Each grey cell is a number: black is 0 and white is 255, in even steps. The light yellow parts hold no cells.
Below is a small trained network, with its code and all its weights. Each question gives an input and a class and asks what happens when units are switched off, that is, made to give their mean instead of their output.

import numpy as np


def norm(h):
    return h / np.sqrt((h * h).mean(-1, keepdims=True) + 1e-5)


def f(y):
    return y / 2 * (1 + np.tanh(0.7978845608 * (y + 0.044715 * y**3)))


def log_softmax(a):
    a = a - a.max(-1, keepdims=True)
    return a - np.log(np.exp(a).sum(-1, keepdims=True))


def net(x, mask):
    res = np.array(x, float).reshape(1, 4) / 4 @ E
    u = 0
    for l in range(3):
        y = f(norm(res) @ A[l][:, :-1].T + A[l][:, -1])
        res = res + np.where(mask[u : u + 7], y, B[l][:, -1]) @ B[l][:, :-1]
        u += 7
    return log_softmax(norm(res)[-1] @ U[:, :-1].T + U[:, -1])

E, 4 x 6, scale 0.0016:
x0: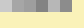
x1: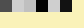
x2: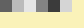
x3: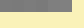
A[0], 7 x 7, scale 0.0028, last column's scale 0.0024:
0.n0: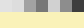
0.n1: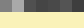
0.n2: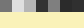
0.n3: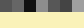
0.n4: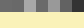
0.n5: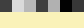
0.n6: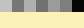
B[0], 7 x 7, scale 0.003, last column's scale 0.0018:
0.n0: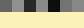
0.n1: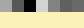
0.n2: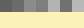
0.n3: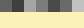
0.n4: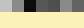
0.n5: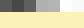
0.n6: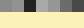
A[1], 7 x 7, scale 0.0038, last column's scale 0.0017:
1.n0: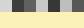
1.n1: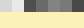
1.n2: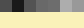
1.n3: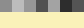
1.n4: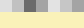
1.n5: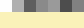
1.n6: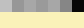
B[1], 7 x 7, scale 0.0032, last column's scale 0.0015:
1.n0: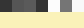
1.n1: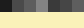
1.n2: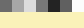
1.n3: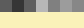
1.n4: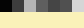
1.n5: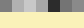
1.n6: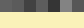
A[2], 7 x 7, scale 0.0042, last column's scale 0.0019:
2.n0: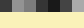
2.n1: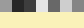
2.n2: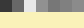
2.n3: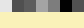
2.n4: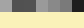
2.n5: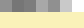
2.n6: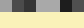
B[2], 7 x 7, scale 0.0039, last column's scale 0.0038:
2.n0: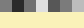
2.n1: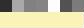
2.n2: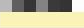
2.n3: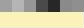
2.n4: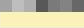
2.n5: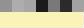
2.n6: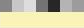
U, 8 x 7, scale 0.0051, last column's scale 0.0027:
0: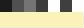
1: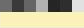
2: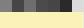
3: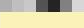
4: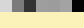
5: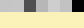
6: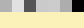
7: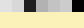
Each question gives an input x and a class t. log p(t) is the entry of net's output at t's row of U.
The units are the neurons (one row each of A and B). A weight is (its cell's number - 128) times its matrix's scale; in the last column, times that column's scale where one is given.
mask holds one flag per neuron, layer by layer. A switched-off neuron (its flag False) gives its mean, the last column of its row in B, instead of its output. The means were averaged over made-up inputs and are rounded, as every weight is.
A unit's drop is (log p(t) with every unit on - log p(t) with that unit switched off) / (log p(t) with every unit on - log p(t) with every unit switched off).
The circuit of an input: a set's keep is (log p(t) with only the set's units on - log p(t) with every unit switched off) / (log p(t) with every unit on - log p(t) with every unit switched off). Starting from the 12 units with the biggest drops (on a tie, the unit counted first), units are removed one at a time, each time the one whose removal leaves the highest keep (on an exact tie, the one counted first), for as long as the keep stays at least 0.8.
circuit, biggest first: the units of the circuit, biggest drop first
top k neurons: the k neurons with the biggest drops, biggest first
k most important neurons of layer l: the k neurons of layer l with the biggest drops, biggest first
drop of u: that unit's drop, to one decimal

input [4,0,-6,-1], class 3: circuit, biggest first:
2.n6
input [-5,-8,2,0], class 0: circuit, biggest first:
2.n1, 1.n0
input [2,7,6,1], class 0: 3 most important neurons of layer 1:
1.n2, 1.n5, 1.n3
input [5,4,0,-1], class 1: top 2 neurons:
1.n4, 1.n0
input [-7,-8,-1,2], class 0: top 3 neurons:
2.n1, 1.n4, 1.n0
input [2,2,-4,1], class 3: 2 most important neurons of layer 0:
0.n0, 0.n3
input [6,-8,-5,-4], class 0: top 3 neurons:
2.n1, 1.n0, 1.n4
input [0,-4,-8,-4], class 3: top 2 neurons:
0.n5, 2.n6
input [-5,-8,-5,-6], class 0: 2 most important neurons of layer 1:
1.n0, 1.n4
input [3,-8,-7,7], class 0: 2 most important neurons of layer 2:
2.n1, 2.n2
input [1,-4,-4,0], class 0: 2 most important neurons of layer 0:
0.n2, 0.n1
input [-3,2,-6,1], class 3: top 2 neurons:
1.n4, 2.n6
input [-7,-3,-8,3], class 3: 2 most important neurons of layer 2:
2.n6, 2.n3
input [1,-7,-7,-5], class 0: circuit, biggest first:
2.n1
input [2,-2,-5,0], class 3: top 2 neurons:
0.n5, 0.n3
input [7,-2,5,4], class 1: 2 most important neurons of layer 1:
1.n4, 1.n1
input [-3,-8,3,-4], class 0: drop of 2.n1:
0.2
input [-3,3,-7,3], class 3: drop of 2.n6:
0.2
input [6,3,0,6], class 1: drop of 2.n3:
0.0
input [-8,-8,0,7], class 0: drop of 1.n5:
0.1
